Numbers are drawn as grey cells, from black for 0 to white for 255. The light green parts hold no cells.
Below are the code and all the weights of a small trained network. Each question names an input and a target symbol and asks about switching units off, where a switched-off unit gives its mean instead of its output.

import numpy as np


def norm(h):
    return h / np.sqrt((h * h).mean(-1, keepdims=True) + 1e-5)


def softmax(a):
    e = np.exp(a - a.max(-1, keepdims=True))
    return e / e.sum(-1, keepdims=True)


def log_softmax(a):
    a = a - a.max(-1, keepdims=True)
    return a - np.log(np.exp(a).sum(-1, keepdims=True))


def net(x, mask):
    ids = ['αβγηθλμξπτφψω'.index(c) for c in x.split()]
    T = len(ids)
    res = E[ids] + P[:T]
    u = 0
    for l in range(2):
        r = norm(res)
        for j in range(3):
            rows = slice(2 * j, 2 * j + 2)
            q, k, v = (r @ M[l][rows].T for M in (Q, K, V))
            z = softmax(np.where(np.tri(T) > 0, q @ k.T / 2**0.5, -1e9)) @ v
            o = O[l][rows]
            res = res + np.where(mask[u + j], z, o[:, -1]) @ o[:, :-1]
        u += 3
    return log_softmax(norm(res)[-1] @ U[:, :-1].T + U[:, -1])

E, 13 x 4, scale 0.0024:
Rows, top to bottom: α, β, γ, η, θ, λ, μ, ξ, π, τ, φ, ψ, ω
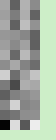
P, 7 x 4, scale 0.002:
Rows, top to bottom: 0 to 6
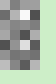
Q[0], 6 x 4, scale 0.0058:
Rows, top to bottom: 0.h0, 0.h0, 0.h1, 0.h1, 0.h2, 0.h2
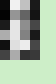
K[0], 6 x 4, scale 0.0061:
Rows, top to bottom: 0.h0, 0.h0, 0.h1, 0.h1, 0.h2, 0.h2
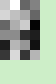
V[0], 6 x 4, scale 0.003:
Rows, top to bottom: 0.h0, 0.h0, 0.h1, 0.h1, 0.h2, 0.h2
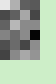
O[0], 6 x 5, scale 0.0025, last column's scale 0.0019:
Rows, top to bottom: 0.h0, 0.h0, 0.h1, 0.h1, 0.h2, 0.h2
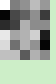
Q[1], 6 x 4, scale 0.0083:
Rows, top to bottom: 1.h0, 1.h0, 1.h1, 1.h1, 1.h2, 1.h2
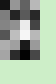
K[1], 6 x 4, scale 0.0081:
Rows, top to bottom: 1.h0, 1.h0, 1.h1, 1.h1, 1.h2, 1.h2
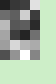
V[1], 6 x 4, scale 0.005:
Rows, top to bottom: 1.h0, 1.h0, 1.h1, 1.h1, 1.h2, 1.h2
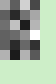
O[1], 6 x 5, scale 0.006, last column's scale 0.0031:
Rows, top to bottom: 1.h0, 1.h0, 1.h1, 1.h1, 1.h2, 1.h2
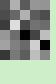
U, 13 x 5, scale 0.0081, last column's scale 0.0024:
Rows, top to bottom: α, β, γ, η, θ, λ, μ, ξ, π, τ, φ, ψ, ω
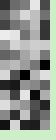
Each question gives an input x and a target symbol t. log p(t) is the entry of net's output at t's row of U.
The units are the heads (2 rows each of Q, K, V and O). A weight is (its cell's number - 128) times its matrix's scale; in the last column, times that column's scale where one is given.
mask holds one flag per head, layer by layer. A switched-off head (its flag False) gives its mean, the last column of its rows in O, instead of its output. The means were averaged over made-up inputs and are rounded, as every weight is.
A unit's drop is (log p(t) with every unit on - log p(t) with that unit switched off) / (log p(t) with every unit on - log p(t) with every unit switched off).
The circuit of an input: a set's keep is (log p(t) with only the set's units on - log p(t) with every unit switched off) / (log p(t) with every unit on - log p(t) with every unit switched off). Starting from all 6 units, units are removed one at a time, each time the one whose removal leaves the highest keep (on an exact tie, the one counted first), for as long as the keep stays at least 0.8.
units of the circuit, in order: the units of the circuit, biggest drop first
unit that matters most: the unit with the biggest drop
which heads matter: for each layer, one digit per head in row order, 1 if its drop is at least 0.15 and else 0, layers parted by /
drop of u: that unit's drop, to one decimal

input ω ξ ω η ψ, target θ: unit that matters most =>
1.h1
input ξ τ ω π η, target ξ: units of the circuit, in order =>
(1.h2, 0.h1, 1.h1)
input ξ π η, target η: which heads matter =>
010 / 110
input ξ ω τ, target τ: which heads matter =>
000 / 101
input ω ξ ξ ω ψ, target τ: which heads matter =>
000 / 000
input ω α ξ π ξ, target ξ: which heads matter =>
000 / 011
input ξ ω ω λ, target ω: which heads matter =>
001 / 010
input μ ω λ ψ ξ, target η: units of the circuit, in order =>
(1.h2, 0.h1)
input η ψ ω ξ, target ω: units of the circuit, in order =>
(1.h1, 0.h0)
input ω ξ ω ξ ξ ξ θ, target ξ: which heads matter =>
110 / 111
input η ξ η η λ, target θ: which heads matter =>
000 / 110
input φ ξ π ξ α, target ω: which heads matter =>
000 / 010
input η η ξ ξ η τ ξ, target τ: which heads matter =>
100 / 100
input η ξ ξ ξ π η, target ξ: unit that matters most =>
1.h0
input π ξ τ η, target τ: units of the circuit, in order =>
(0.h0, 1.h1)
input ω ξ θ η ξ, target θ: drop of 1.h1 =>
0.4
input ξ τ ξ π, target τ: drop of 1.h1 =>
0.1
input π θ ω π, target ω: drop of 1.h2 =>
0.0
